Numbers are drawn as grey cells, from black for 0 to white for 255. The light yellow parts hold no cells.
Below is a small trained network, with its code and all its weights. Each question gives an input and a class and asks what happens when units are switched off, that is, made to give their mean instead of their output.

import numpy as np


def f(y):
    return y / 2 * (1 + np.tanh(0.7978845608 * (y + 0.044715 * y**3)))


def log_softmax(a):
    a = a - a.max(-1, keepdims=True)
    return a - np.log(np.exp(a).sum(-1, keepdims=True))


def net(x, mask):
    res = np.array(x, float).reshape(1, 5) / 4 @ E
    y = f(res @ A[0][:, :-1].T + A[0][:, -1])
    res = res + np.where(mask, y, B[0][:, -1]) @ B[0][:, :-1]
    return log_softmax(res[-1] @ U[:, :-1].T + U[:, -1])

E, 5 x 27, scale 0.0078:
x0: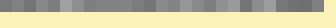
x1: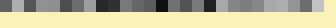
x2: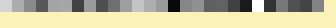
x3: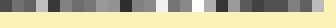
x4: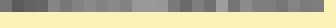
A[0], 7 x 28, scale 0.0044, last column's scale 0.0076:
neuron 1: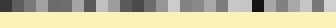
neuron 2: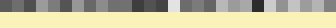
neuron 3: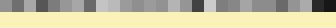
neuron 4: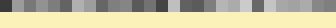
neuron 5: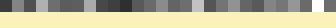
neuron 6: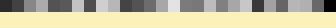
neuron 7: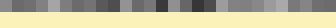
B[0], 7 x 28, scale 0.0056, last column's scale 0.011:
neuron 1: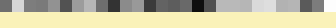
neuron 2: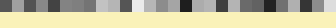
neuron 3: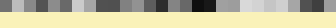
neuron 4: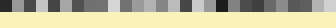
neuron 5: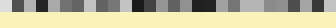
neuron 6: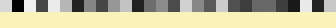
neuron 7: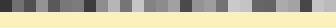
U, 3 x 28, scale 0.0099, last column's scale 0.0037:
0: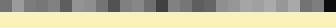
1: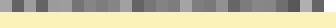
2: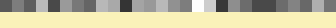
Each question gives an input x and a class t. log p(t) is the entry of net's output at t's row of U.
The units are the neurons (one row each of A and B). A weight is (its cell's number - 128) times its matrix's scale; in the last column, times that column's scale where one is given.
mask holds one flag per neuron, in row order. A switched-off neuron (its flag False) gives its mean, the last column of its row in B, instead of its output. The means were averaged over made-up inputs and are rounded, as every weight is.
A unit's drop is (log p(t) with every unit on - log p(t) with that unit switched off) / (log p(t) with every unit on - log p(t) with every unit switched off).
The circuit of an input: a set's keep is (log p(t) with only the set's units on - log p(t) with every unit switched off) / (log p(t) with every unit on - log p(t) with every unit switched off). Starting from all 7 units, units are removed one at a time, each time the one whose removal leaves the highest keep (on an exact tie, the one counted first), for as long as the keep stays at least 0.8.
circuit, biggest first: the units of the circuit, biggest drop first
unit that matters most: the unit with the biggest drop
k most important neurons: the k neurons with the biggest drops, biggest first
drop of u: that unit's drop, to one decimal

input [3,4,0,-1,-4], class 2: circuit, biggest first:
(neuron 1; neuron 3)
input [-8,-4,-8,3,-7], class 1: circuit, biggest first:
(neuron 6)
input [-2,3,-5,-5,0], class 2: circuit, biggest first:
(neuron 4; neuron 2)
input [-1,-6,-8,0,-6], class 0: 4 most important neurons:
(neuron 1; neuron 3; neuron 2; neuron 5)
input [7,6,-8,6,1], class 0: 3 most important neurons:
(neuron 1; neuron 5; neuron 2)
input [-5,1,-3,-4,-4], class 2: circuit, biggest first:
(neuron 4; neuron 5; neuron 2)
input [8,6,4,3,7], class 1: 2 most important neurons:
(neuron 1; neuron 5)
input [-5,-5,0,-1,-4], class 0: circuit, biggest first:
(neuron 6; neuron 4)
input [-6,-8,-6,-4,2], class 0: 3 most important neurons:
(neuron 1; neuron 3; neuron 5)
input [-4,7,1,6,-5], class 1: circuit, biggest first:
(neuron 5; neuron 1)
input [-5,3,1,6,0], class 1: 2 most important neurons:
(neuron 5; neuron 1)
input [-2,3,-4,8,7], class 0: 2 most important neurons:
(neuron 1; neuron 2)
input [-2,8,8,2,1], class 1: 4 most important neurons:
(neuron 1; neuron 5; neuron 2; neuron 3)
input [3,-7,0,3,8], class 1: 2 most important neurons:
(neuron 2; neuron 4)
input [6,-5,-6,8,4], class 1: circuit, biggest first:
(neuron 6)
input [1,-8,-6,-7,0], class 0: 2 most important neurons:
(neuron 3; neuron 1)
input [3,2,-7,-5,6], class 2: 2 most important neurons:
(neuron 4; neuron 2)
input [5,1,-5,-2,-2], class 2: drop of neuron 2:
0.6
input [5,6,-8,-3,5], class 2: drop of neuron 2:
0.6
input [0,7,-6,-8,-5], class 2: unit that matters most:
neuron 4
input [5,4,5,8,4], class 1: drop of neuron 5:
0.7
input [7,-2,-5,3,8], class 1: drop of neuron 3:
0.0
